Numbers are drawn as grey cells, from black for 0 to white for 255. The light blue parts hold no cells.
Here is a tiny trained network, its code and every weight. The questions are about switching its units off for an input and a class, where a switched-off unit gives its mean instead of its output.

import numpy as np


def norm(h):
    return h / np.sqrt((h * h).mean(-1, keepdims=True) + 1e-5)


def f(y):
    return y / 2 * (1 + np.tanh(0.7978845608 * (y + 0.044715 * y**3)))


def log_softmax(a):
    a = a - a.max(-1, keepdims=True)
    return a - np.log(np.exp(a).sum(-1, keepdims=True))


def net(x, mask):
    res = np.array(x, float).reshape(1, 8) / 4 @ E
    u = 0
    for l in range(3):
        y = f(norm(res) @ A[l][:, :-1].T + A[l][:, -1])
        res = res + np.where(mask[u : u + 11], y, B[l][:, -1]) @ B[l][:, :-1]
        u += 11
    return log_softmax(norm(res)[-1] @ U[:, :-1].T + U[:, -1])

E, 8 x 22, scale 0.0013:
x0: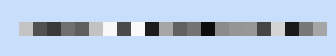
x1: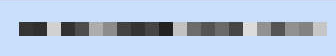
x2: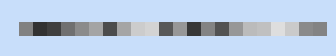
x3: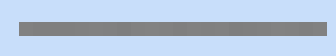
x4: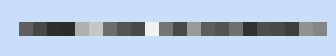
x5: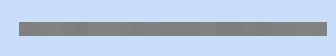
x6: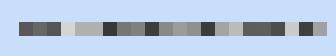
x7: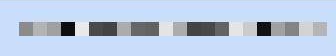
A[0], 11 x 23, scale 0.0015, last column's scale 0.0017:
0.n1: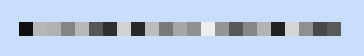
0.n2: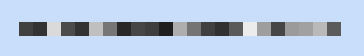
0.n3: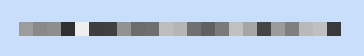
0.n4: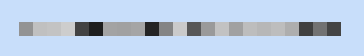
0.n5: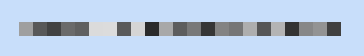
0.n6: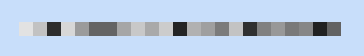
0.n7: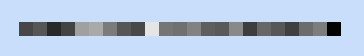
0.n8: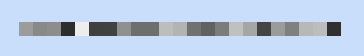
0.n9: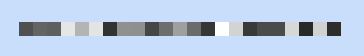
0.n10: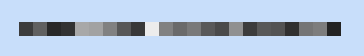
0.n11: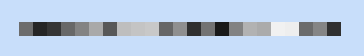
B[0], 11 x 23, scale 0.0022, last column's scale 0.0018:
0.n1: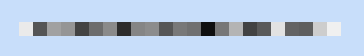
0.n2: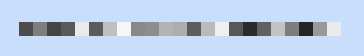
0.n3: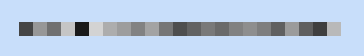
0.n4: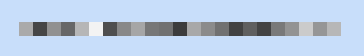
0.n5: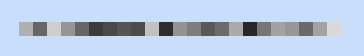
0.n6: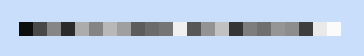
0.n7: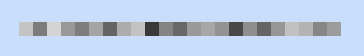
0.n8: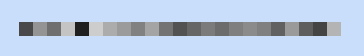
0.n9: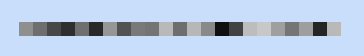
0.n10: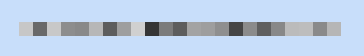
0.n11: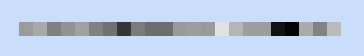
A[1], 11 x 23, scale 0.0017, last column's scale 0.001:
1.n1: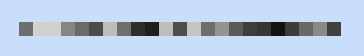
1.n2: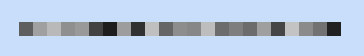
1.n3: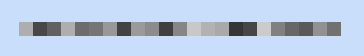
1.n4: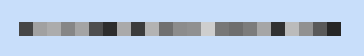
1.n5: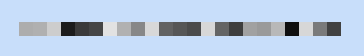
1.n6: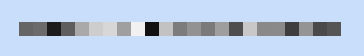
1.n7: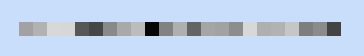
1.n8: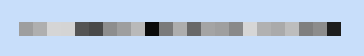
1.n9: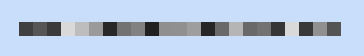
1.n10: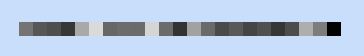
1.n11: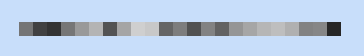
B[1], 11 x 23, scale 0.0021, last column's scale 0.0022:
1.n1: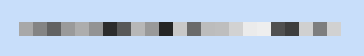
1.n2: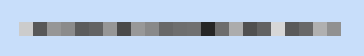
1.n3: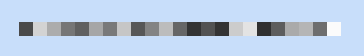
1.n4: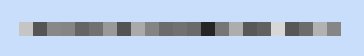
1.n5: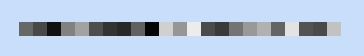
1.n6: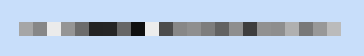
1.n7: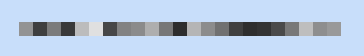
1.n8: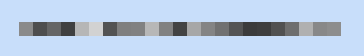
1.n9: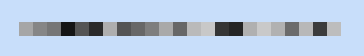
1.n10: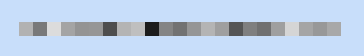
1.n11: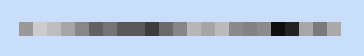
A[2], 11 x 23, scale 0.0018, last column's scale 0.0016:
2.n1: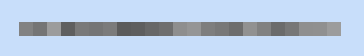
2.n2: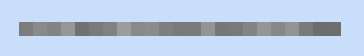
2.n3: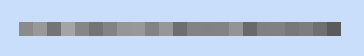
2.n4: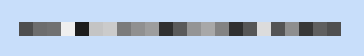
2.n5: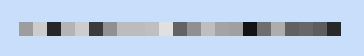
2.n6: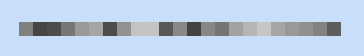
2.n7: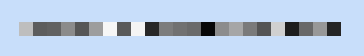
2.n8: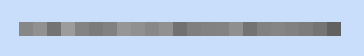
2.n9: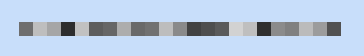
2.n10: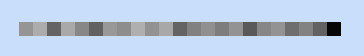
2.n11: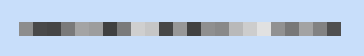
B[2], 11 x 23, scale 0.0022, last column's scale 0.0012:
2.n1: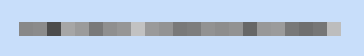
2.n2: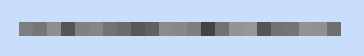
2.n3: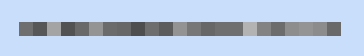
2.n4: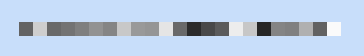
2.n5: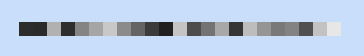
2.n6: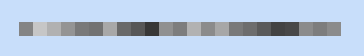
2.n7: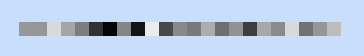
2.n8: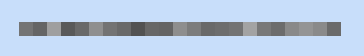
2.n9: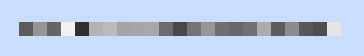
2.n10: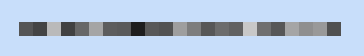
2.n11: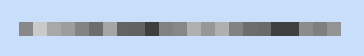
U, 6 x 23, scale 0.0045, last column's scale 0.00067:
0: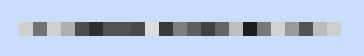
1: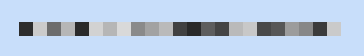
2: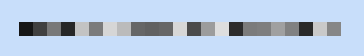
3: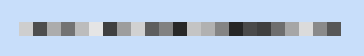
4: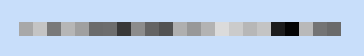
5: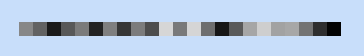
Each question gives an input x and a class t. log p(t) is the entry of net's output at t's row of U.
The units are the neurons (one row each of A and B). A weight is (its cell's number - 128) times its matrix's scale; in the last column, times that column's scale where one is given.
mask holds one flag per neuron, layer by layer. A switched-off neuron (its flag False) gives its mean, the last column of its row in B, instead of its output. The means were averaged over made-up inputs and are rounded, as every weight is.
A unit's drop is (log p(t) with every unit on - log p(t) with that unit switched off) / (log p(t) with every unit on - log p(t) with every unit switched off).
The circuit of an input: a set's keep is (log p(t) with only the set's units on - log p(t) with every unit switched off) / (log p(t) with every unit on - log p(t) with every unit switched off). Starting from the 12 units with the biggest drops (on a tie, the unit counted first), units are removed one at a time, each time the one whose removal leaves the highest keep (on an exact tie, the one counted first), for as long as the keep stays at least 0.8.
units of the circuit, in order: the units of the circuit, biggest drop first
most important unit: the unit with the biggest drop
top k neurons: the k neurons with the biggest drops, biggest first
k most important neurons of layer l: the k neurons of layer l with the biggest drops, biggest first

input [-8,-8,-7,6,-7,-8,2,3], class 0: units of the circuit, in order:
(0.n1)
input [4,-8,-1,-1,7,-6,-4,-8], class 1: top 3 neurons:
(2.n4; 0.n2; 1.n3)
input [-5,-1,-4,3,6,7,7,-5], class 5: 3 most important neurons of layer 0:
(0.n9; 0.n4; 0.n5)
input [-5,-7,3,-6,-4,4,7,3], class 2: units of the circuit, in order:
(2.n5; 0.n6)
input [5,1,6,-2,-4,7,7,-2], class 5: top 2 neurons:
(0.n9; 1.n9)
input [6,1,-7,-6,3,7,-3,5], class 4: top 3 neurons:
(1.n1; 0.n1; 1.n2)
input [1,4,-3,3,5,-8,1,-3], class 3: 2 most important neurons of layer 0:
(0.n6; 0.n10)
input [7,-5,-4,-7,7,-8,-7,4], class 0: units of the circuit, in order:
(2.n7; 0.n5)
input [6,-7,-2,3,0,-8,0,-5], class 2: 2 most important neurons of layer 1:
(1.n2; 1.n4)
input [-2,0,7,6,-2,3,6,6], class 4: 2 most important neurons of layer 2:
(2.n11; 2.n4)
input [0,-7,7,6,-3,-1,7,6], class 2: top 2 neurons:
(2.n5; 1.n3)
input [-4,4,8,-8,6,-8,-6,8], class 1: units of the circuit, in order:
(2.n9; 0.n3)
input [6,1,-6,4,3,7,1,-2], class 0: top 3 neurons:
(2.n7; 0.n5; 0.n11)
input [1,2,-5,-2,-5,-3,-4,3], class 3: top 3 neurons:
(1.n7; 1.n8; 0.n11)
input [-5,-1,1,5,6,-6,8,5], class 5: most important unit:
1.n9
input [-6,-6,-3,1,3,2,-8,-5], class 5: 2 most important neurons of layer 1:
(1.n5; 1.n6)
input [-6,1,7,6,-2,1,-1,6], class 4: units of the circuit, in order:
(0.n11; 2.n11)
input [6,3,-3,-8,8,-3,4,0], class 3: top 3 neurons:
(0.n1; 1.n10; 0.n10)
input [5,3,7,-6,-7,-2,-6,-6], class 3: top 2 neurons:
(1.n7; 1.n8)
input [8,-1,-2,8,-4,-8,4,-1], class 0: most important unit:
2.n7
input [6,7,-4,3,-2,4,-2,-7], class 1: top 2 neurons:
(2.n4; 0.n1)
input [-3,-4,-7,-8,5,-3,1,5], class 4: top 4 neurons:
(1.n1; 1.n3; 0.n2; 0.n4)
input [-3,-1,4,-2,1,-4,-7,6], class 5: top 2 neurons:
(1.n5; 1.n3)
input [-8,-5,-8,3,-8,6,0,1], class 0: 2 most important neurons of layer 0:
(0.n1; 0.n10)
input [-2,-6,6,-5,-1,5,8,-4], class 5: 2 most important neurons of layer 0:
(0.n9; 0.n2)
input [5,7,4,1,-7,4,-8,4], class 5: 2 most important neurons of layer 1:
(1.n5; 1.n10)
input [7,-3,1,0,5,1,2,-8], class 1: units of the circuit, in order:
(2.n4)
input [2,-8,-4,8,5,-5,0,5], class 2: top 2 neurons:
(2.n5; 1.n3)
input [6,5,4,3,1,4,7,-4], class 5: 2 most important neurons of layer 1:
(1.n9; 1.n2)
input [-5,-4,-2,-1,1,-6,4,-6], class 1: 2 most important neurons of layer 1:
(1.n3; 1.n6)
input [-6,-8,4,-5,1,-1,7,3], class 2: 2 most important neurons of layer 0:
(0.n6; 0.n5)
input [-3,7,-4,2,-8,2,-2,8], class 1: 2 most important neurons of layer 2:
(2.n9; 2.n5)
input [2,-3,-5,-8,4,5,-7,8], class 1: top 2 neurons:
(2.n9; 0.n9)
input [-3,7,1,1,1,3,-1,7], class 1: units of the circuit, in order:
(2.n9)
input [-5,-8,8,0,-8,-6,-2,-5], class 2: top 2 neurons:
(2.n5; 0.n6)
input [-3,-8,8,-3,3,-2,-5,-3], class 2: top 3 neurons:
(2.n5; 0.n6; 1.n1)
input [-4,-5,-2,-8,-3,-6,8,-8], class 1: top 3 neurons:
(2.n4; 1.n3; 1.n5)
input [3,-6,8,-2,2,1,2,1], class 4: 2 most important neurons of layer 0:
(0.n11; 0.n2)
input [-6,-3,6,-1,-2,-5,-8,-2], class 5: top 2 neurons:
(1.n5; 0.n5)
